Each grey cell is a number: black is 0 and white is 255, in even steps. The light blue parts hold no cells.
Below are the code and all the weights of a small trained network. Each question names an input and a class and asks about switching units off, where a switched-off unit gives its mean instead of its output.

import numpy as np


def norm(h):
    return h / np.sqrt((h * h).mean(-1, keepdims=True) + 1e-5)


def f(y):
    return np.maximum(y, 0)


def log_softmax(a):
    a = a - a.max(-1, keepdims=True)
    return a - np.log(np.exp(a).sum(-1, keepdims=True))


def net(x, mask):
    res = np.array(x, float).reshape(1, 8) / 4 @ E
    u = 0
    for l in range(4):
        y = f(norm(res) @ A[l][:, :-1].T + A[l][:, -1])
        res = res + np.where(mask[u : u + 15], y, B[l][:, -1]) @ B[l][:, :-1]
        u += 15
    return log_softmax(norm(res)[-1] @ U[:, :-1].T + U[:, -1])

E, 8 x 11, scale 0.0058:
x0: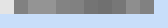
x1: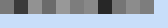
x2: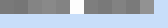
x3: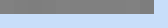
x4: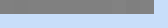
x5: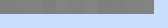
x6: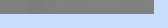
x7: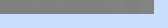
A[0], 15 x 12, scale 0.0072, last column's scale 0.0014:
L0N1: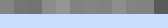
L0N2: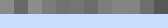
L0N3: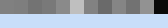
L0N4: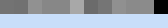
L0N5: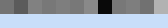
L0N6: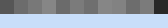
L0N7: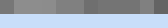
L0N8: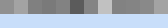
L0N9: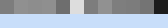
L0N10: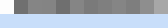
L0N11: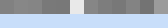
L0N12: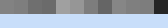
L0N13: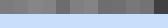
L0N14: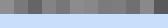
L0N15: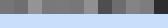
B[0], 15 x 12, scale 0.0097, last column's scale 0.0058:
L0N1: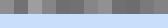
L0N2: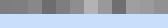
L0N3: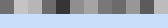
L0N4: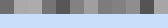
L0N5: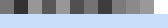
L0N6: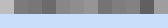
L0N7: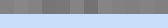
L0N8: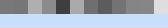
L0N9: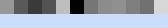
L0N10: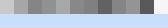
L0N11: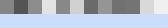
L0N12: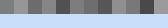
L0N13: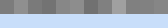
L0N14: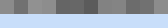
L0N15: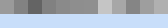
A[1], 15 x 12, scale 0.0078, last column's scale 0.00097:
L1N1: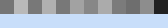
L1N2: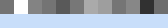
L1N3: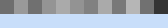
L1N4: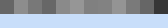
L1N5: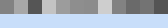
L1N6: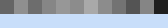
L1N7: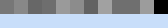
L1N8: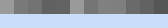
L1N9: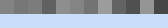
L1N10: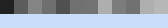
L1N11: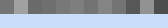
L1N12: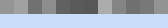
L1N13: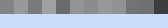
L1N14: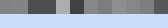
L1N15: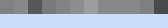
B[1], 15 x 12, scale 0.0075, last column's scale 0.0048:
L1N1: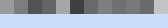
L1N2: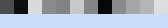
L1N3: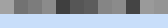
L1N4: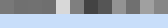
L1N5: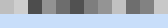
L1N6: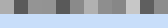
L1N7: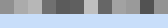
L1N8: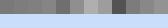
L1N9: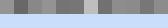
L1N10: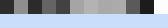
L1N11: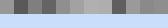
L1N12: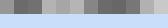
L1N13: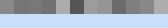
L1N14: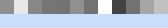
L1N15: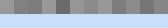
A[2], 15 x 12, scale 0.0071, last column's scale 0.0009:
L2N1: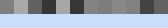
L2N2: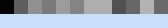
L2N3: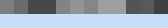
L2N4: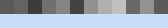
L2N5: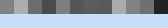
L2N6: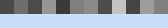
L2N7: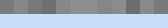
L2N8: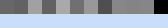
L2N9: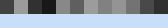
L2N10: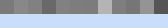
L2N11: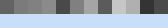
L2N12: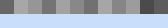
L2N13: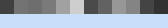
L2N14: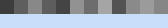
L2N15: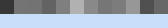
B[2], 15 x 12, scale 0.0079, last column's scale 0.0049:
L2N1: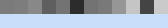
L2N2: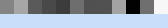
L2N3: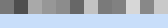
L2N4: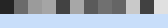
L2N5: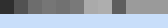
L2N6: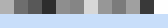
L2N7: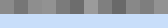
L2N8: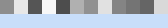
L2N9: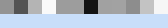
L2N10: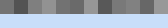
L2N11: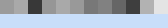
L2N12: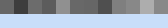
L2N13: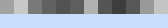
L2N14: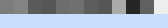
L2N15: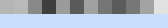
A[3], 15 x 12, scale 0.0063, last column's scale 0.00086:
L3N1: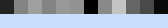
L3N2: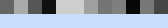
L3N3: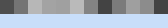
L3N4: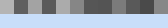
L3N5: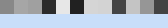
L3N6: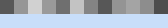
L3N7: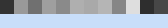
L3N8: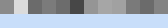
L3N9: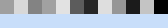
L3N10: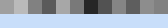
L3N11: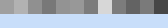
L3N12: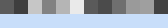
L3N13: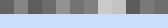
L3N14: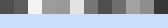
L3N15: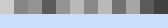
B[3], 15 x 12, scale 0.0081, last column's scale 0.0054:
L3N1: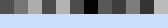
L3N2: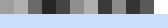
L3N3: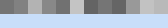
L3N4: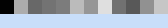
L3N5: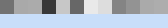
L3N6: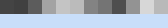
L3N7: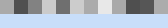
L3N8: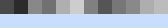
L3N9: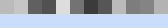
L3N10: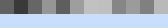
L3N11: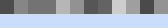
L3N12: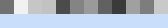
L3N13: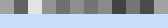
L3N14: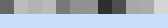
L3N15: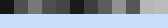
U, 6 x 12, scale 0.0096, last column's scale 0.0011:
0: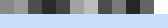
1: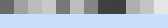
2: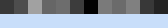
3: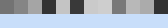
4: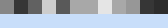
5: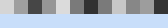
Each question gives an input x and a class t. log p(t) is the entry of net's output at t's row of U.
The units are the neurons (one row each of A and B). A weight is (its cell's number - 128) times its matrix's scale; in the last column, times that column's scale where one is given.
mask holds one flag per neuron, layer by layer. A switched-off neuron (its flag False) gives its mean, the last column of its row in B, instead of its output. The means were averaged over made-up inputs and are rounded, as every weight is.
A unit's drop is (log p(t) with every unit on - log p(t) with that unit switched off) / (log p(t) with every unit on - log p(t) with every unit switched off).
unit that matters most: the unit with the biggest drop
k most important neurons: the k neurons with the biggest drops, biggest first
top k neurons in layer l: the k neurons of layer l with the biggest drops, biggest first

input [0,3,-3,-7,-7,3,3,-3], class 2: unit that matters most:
L0N10
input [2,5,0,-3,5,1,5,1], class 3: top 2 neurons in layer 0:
(L0N11; L0N8)
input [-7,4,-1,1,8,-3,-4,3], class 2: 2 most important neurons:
(L0N11; L2N9)
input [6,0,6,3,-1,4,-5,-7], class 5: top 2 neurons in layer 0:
(L0N11; L0N5)
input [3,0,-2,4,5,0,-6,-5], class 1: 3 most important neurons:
(L0N9; L0N5; L1N10)
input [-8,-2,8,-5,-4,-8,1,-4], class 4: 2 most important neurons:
(L0N11; L0N5)
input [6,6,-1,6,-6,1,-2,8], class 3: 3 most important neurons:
(L0N11; L1N2; L0N8)
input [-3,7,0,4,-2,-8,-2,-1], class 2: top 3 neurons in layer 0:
(L0N10; L0N11; L0N8)
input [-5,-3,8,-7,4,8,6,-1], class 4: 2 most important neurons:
(L0N11; L0N9)
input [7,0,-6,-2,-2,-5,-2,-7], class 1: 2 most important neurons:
(L0N9; L0N5)
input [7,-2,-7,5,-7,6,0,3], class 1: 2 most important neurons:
(L0N5; L0N9)
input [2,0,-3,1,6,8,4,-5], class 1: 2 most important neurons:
(L0N9; L1N10)
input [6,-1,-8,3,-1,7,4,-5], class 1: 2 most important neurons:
(L0N5; L0N9)
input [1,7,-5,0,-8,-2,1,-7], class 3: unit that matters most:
L1N10
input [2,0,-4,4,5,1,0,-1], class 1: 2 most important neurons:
(L0N9; L1N10)
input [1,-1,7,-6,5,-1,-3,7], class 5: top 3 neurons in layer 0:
(L0N11; L0N5; L0N9)
